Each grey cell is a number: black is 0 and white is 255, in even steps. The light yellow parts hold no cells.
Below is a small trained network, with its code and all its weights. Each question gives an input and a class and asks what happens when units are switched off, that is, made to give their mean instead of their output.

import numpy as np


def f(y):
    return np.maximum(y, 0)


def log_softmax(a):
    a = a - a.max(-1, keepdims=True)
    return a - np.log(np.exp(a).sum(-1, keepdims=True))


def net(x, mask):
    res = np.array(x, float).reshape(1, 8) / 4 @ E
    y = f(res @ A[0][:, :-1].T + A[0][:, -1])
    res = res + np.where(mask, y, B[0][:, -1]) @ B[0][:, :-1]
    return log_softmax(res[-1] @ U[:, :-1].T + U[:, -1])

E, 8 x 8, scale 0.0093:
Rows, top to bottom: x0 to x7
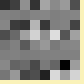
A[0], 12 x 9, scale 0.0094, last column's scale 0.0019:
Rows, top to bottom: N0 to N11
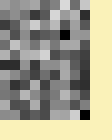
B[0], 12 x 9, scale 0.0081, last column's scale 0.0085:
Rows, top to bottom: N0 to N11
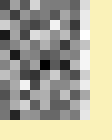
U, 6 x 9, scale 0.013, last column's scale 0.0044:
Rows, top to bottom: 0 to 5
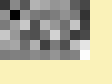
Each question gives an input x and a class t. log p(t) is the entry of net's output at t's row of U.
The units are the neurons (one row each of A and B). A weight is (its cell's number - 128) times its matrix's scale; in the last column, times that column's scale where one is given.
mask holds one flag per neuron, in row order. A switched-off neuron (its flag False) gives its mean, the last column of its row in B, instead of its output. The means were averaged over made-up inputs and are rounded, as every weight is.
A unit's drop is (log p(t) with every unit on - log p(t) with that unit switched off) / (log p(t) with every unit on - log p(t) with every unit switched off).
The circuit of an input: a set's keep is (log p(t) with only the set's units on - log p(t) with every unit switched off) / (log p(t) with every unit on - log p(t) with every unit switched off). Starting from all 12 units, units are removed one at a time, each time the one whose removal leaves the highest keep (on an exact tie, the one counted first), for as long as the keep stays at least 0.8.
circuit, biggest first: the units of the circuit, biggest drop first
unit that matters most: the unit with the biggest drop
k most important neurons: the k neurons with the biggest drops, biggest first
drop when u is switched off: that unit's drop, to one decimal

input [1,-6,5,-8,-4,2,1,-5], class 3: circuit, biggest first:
N7
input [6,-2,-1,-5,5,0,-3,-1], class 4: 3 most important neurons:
N6; N2; N3
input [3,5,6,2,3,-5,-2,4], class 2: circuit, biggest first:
N8; N10
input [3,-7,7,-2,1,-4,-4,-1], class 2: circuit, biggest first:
N8; N10
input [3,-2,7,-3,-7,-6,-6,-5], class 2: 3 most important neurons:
N8; N10; N3
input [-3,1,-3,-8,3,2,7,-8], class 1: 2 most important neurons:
N5; N2
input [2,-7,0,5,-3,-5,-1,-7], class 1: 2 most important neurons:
N5; N7
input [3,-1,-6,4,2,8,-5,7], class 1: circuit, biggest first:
N1; N11
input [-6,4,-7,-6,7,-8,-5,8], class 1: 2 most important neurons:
N11; N1
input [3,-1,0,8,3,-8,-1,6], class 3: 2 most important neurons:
N2; N5
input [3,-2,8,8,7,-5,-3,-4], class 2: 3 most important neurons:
N8; N10; N7
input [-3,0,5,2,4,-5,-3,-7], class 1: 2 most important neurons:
N5; N3
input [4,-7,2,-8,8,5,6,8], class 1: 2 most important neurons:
N11; N1
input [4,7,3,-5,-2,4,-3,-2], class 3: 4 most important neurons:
N7; N3; N11; N4
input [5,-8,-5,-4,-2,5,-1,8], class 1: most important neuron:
N1
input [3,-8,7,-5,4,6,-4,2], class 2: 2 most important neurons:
N8; N10
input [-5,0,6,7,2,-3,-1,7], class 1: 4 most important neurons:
N11; N1; N6; N7
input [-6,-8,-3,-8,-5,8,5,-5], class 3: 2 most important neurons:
N7; N6
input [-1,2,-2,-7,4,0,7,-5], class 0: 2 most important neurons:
N3; N2
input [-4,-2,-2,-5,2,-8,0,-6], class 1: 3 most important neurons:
N5; N2; N6
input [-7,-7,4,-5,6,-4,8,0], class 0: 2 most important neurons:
N3; N6
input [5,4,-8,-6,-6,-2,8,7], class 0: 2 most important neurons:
N3; N8
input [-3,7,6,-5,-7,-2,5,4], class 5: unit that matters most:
N3
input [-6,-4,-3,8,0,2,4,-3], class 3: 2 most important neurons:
N2; N6
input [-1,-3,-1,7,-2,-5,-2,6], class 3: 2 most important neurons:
N2; N5
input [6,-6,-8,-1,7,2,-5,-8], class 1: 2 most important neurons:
N5; N8
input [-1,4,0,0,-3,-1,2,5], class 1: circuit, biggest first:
N11; N1
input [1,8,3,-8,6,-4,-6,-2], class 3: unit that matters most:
N7
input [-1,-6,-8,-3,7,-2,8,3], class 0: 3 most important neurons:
N3; N8; N10
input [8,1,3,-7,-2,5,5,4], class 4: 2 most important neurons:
N6; N2
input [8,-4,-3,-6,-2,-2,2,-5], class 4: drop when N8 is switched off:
0.0
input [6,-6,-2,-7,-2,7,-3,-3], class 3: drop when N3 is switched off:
0.1
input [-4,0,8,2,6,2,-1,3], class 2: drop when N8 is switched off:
0.3
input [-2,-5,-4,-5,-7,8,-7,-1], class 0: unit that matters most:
N0
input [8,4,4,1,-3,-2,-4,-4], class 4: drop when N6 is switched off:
0.8
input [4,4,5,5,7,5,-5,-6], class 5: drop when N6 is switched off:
0.2
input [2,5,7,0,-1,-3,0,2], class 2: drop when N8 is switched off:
0.3
